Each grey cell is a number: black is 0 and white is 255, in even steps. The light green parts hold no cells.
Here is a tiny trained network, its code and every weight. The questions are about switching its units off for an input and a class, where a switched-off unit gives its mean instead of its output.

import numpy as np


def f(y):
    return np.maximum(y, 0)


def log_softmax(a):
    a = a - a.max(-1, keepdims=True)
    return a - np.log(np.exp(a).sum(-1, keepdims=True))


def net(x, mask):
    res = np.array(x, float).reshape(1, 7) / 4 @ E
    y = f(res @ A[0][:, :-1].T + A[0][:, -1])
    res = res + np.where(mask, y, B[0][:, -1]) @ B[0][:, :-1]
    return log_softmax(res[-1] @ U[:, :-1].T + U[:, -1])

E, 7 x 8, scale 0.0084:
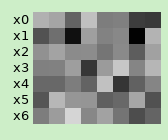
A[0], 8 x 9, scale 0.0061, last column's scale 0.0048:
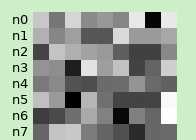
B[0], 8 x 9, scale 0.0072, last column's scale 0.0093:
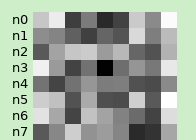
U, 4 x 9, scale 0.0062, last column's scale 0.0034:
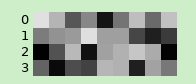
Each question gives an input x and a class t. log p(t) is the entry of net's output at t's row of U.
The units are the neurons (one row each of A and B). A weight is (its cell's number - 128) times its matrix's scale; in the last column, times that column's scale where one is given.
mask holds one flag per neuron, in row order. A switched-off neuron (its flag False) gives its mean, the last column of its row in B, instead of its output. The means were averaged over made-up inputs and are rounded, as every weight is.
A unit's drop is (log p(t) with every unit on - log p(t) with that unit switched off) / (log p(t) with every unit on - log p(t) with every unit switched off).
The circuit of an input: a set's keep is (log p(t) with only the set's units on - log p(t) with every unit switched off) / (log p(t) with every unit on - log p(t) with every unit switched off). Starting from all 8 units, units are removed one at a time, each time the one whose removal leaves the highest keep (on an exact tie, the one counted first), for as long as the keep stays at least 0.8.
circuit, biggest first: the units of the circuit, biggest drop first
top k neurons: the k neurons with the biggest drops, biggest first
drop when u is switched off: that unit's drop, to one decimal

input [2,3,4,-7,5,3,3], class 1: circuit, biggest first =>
[n0 n2]
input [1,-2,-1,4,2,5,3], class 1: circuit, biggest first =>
[n3 n5]
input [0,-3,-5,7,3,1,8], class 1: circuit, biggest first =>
[n3]
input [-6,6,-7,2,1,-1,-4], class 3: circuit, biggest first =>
[n0 n5]
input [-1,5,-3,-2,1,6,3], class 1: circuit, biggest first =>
[n0 n2]
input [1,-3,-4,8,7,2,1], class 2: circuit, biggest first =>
[n5 n3]
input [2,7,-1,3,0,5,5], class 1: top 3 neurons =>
[n0 n2 n7]
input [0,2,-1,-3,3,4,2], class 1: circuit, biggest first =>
[n0 n2 n1]
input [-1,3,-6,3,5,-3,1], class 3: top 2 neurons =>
[n0 n5]
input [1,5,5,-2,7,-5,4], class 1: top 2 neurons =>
[n0 n7]
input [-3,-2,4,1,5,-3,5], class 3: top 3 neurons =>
[n5 n3 n0]
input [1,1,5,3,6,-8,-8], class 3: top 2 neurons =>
[n0 n6]
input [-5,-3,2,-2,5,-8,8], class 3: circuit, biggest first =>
[n5 n3]
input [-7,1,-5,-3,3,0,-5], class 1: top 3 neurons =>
[n0 n3 n6]
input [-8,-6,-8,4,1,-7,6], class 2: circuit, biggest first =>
[n5]
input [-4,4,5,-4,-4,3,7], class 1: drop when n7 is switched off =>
0.1
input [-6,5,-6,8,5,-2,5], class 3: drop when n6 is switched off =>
-0.1
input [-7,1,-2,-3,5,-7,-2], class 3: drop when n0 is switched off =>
0.2
